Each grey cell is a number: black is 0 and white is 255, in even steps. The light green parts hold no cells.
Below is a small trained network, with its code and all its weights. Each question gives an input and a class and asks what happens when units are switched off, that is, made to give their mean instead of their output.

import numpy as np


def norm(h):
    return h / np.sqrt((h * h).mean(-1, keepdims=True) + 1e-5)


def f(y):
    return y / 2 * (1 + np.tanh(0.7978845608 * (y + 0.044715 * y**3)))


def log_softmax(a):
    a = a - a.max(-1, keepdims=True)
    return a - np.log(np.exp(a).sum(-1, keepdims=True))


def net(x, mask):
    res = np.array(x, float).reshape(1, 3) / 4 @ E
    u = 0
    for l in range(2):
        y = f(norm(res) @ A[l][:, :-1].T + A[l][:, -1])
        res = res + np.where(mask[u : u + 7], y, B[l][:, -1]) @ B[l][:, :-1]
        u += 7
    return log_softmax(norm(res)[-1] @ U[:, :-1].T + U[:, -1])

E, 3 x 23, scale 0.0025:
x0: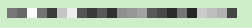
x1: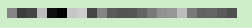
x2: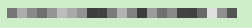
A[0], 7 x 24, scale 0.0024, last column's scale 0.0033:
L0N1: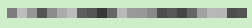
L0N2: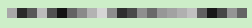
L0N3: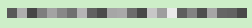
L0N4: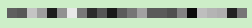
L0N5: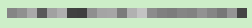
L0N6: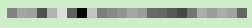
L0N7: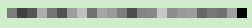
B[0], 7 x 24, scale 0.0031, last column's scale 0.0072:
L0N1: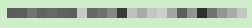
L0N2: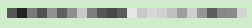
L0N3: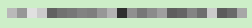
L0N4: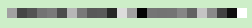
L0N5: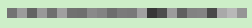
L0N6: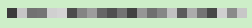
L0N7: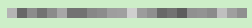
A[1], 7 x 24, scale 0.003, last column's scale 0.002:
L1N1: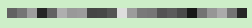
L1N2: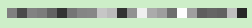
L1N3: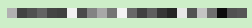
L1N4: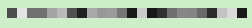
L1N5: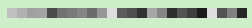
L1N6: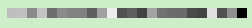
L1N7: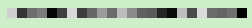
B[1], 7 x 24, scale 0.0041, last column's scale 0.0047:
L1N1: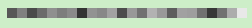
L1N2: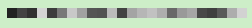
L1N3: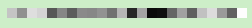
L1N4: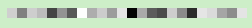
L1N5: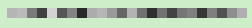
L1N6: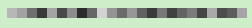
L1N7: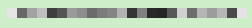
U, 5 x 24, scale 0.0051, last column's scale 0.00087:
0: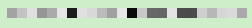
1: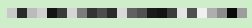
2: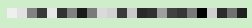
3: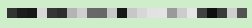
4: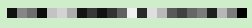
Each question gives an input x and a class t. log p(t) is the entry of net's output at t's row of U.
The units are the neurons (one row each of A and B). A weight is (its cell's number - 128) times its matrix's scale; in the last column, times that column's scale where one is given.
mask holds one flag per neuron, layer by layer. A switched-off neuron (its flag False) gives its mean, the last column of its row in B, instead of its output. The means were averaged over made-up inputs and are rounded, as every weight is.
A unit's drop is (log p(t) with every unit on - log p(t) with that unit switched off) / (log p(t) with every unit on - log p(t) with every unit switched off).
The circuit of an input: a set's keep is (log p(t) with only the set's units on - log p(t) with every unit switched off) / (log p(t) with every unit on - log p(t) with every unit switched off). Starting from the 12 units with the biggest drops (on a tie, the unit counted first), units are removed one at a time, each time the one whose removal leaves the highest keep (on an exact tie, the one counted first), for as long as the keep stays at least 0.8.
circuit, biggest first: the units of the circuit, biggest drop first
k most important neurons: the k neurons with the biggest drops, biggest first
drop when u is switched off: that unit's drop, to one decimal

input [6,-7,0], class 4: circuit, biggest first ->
[L1N3]
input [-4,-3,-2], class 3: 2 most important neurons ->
[L0N2; L1N3]
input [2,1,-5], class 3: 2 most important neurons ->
[L0N2; L0N4]
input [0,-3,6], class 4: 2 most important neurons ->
[L1N4; L0N6]
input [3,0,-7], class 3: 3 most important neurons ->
[L0N2; L0N4; L1N2]
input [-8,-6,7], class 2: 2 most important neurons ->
[L0N3; L1N6]
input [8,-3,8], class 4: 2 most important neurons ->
[L0N1; L1N1]
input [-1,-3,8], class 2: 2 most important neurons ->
[L0N3; L0N2]
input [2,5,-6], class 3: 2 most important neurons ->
[L0N2; L1N2]
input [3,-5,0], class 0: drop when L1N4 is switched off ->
0.1
